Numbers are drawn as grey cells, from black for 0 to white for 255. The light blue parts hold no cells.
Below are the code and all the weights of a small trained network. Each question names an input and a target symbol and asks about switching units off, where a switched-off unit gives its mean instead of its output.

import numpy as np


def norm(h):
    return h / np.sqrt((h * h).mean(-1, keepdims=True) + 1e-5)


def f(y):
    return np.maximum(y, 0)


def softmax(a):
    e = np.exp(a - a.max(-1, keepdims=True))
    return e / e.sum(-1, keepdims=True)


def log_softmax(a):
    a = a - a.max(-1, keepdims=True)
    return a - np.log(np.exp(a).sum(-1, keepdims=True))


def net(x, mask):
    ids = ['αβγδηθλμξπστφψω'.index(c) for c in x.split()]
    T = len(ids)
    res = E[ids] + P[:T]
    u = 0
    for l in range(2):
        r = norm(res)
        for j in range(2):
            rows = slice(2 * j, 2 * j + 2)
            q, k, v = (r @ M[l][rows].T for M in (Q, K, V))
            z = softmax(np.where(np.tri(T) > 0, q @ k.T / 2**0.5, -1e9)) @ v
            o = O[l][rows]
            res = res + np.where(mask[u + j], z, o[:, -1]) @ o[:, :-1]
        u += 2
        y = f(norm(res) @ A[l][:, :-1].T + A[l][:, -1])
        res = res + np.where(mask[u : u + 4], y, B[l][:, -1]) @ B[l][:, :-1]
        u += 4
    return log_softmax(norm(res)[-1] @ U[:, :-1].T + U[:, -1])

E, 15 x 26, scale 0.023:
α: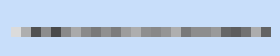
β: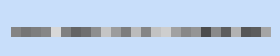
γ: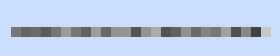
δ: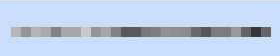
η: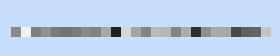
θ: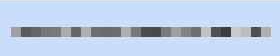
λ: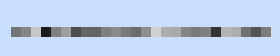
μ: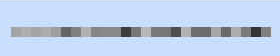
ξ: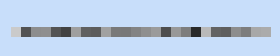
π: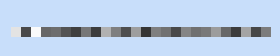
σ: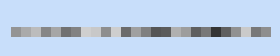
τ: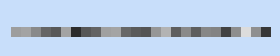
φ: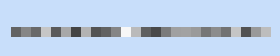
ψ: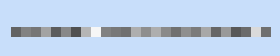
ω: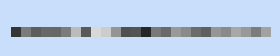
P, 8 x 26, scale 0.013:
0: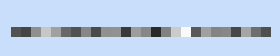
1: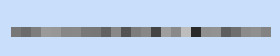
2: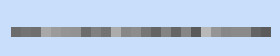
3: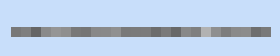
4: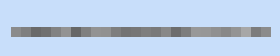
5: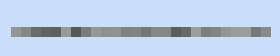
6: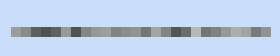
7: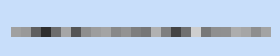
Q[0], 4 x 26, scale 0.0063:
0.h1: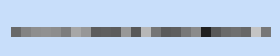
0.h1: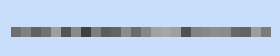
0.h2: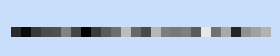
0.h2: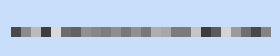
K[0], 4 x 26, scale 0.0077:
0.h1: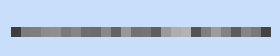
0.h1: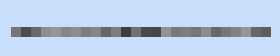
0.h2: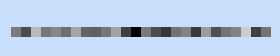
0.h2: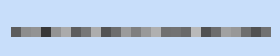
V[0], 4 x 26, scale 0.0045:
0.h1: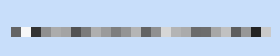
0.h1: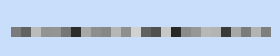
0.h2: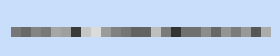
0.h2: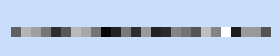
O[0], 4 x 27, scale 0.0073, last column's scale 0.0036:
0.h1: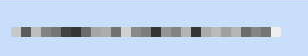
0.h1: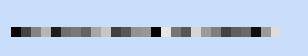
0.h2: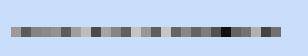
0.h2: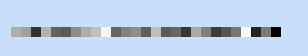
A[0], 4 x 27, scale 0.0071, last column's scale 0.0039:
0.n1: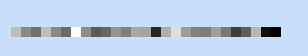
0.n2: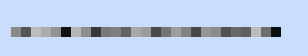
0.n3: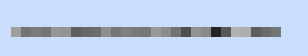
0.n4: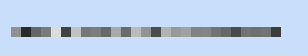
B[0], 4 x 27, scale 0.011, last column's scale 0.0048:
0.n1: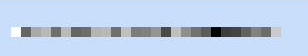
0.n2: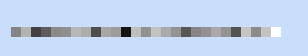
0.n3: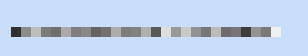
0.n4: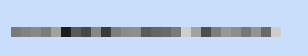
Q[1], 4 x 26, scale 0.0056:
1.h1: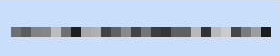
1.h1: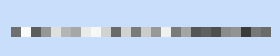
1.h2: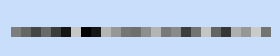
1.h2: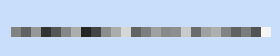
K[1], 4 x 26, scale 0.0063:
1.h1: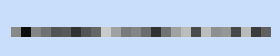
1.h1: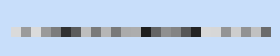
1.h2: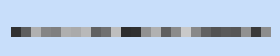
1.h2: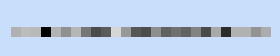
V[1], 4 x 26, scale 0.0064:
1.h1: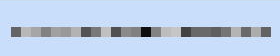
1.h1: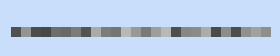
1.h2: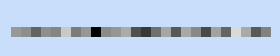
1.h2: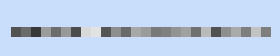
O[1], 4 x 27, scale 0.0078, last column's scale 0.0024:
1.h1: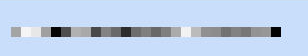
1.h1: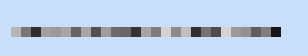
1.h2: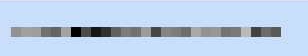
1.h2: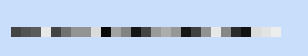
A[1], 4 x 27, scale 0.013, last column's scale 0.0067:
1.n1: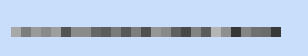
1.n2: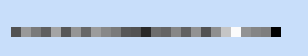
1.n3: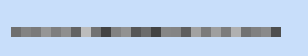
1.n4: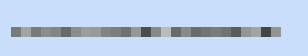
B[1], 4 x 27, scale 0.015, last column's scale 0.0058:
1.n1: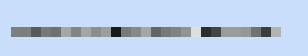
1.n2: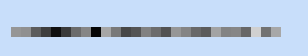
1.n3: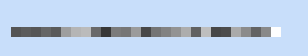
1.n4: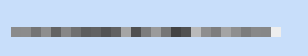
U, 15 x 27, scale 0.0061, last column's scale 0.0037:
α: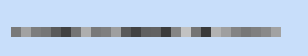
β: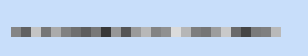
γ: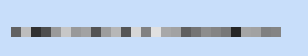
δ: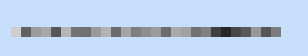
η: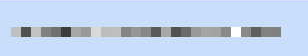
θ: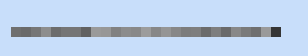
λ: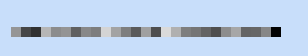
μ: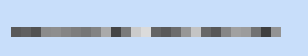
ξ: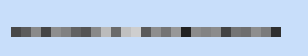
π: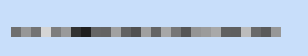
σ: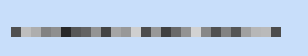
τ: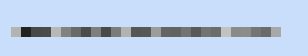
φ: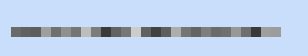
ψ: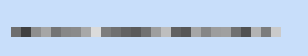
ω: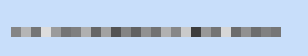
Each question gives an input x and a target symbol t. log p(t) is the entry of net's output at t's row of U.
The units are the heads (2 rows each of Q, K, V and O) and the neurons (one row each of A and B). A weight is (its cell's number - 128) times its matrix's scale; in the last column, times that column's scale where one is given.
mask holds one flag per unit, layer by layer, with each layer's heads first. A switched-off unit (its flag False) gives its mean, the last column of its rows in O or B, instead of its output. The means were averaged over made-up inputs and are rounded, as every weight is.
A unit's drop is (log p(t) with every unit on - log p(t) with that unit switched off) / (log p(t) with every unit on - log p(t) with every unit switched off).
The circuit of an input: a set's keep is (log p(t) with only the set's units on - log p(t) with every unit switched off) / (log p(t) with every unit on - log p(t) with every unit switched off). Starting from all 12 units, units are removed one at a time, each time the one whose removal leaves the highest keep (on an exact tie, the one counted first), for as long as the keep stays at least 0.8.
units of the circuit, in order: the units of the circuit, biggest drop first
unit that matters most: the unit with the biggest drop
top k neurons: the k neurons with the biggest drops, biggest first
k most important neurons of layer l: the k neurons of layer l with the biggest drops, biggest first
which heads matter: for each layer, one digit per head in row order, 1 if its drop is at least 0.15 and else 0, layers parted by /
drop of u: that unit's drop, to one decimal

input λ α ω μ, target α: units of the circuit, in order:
0.h2, 1.n2
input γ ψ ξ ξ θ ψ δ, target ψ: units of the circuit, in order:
1.h2
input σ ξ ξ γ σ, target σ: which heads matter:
01 / 00
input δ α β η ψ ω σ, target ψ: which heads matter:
01 / 01
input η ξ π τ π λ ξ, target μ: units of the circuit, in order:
1.h2, 0.h1
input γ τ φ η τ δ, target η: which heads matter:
10 / 00
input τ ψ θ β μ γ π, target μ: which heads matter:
01 / 00
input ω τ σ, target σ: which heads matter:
00 / 00
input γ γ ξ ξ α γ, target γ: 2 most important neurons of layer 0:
0.n3, 0.n1
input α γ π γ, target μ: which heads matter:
01 / 01
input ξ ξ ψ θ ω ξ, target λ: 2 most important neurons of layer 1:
1.n3, 1.n4
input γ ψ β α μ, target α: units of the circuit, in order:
1.n2, 0.h2
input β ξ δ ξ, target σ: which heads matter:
11 / 10
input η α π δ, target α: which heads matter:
01 / 00
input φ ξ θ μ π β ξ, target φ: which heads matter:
11 / 01
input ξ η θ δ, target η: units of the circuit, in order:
0.h1
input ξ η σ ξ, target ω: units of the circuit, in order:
0.h2, 1.h1
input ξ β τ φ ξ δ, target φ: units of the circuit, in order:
1.n3, 1.h2
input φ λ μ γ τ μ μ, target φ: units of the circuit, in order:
1.h2, 1.n3
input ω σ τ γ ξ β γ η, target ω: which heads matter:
00 / 10
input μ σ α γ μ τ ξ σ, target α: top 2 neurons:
1.n2, 0.n2
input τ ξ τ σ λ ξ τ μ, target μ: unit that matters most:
0.h2
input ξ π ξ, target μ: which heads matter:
01 / 01
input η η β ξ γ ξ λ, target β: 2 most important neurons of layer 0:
0.n2, 0.n3
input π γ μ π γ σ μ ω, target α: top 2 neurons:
1.n2, 0.n1
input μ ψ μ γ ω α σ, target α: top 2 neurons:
1.n2, 0.n1
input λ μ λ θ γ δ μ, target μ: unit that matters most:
1.n1
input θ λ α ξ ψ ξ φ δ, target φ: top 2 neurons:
1.n3, 0.n1
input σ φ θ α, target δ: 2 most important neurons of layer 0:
0.n1, 0.n2
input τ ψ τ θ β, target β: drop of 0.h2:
0.6
